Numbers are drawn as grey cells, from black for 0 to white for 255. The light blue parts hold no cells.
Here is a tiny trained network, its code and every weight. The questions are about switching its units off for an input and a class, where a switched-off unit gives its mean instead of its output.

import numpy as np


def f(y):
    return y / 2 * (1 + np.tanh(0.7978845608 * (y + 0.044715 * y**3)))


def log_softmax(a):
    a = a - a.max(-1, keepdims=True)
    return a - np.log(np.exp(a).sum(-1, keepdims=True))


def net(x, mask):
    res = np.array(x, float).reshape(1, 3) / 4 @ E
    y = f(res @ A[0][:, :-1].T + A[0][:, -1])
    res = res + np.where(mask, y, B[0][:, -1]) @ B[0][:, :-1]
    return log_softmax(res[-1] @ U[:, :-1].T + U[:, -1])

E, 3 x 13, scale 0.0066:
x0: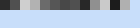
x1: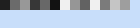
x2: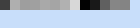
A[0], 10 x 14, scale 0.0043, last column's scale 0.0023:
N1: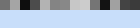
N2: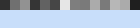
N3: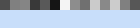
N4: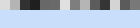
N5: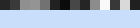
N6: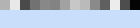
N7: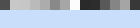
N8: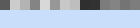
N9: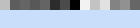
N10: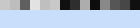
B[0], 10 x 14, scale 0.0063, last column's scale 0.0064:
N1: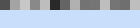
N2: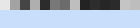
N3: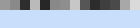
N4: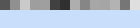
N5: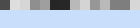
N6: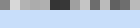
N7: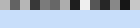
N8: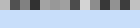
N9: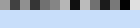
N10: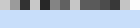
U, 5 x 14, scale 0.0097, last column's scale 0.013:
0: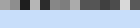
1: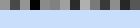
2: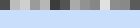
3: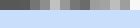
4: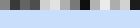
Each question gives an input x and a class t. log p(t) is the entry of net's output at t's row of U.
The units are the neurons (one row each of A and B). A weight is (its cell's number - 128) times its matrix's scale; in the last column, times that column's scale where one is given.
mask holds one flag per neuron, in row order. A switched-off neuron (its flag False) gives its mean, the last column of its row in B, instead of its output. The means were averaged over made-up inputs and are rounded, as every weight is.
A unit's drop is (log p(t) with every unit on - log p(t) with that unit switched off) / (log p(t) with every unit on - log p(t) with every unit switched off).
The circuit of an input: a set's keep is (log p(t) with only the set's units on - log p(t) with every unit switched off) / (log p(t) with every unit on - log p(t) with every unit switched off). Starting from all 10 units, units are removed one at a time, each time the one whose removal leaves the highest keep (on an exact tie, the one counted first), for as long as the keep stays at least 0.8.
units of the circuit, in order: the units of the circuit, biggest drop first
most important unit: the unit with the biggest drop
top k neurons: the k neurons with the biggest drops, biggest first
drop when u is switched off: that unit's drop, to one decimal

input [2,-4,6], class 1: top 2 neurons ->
N7, N8
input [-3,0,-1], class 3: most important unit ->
N5
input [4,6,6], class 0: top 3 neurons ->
N2, N3, N9
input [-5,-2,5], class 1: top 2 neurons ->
N8, N7
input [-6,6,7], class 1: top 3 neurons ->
N7, N8, N10
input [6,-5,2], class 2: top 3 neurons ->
N5, N3, N2
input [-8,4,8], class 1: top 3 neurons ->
N7, N8, N5
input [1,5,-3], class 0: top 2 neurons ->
N3, N2
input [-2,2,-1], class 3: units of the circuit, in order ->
N10, N5, N7, N9
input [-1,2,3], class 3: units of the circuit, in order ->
N9, N10, N5
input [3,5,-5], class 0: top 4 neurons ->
N3, N2, N7, N8
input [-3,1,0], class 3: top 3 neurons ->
N5, N10, N7
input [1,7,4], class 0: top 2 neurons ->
N2, N3
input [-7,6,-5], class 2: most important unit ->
N4
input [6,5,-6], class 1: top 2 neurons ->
N9, N10
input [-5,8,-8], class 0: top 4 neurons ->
N3, N2, N7, N8
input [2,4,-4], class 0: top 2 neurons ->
N3, N7
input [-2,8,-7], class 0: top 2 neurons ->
N3, N2
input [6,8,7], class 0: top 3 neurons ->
N2, N3, N9
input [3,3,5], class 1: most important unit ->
N7
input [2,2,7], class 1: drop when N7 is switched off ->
0.1
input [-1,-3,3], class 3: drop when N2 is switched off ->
0.6
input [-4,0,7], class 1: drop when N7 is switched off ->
0.1
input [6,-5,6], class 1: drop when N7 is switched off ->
0.8
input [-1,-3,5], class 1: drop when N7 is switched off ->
0.2
